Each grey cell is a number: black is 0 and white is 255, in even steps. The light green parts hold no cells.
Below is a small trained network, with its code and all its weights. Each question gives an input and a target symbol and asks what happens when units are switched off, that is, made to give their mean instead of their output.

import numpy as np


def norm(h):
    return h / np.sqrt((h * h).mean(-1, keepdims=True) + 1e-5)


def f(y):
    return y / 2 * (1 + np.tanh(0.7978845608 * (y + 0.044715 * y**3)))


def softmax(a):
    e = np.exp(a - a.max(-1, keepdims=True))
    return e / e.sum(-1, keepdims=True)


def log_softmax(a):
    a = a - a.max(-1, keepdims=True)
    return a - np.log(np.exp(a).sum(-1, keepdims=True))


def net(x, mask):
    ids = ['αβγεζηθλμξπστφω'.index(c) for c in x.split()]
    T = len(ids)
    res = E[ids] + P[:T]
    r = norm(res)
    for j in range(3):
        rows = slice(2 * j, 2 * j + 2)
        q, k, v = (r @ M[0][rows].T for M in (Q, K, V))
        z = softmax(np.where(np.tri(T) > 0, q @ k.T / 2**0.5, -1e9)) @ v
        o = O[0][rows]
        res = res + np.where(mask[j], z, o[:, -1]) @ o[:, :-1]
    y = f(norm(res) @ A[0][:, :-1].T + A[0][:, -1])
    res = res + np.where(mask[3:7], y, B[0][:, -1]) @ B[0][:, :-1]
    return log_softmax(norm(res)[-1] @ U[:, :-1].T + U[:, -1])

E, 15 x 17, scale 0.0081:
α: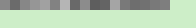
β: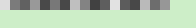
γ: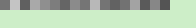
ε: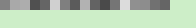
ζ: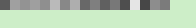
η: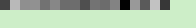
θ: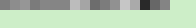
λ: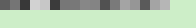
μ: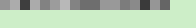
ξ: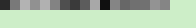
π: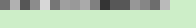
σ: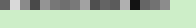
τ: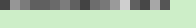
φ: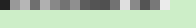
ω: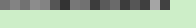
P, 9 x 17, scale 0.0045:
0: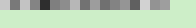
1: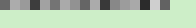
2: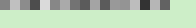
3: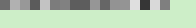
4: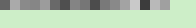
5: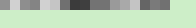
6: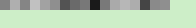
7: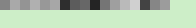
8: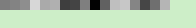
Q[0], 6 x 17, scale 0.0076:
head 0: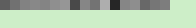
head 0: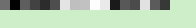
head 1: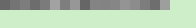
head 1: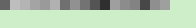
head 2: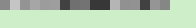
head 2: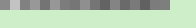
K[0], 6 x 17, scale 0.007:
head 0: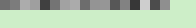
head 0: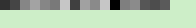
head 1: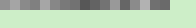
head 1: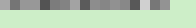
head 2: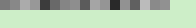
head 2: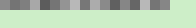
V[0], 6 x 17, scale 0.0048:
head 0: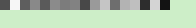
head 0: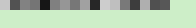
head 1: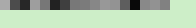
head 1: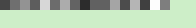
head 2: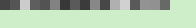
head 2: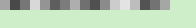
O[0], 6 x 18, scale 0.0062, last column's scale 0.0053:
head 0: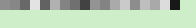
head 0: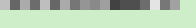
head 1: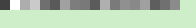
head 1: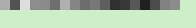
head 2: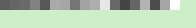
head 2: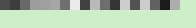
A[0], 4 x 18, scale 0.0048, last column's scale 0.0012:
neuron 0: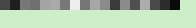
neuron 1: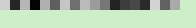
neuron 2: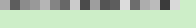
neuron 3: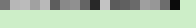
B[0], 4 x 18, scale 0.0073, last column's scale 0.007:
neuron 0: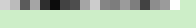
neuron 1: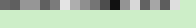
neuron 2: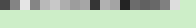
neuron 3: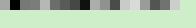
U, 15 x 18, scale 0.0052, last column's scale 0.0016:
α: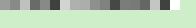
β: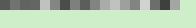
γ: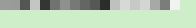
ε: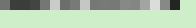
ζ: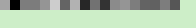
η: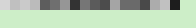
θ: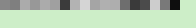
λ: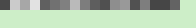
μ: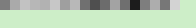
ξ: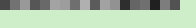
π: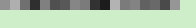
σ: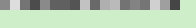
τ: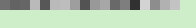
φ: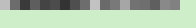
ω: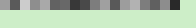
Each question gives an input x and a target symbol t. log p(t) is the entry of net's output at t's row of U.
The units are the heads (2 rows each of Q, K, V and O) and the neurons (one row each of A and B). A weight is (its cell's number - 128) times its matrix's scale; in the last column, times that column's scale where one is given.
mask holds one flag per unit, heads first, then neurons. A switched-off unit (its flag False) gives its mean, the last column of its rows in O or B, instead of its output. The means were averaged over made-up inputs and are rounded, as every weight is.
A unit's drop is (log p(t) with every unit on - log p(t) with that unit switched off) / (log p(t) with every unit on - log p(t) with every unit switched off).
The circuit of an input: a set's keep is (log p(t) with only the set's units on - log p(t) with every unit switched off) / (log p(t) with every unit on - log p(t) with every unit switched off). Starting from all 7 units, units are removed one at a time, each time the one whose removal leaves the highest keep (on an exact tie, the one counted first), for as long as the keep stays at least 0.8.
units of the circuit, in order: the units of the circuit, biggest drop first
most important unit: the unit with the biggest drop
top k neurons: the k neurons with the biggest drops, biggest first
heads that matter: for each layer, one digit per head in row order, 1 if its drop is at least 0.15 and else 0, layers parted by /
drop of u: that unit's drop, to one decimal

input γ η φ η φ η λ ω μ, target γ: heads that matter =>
100
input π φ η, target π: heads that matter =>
101
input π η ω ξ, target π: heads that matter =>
101
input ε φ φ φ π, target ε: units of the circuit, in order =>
head 1
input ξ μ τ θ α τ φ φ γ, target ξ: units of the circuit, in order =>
head 2; neuron 0
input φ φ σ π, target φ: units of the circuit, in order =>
neuron 0; head 2; head 1
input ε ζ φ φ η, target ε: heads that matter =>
010
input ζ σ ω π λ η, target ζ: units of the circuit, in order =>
head 1; head 0
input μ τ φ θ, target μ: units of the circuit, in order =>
head 0; neuron 2; head 2
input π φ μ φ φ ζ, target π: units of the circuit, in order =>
head 0; head 2
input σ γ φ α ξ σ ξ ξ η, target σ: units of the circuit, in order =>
head 2; head 1
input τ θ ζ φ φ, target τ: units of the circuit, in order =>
head 0; head 2
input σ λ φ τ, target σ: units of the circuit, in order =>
head 1; head 2
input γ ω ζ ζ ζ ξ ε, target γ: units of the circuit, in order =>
head 0
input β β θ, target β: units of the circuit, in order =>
head 1; neuron 0
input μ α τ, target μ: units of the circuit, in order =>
head 0; neuron 2; head 2
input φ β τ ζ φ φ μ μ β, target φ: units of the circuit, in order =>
head 2; neuron 0
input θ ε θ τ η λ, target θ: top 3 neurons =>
neuron 2; neuron 0; neuron 3
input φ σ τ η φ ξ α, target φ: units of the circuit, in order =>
neuron 0; head 2
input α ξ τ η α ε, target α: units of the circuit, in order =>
head 0; neuron 1
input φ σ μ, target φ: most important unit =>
head 0
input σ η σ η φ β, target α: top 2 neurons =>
neuron 1; neuron 0
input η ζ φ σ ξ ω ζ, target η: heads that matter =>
111
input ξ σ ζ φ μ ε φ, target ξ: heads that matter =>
101
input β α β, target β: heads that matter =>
010
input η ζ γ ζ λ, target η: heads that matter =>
111
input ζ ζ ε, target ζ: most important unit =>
head 1
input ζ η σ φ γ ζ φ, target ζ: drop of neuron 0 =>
0.1
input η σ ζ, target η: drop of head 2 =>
0.6
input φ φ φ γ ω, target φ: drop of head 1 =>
0.1
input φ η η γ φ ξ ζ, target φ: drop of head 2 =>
0.2
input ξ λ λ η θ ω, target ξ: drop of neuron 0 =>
0.2
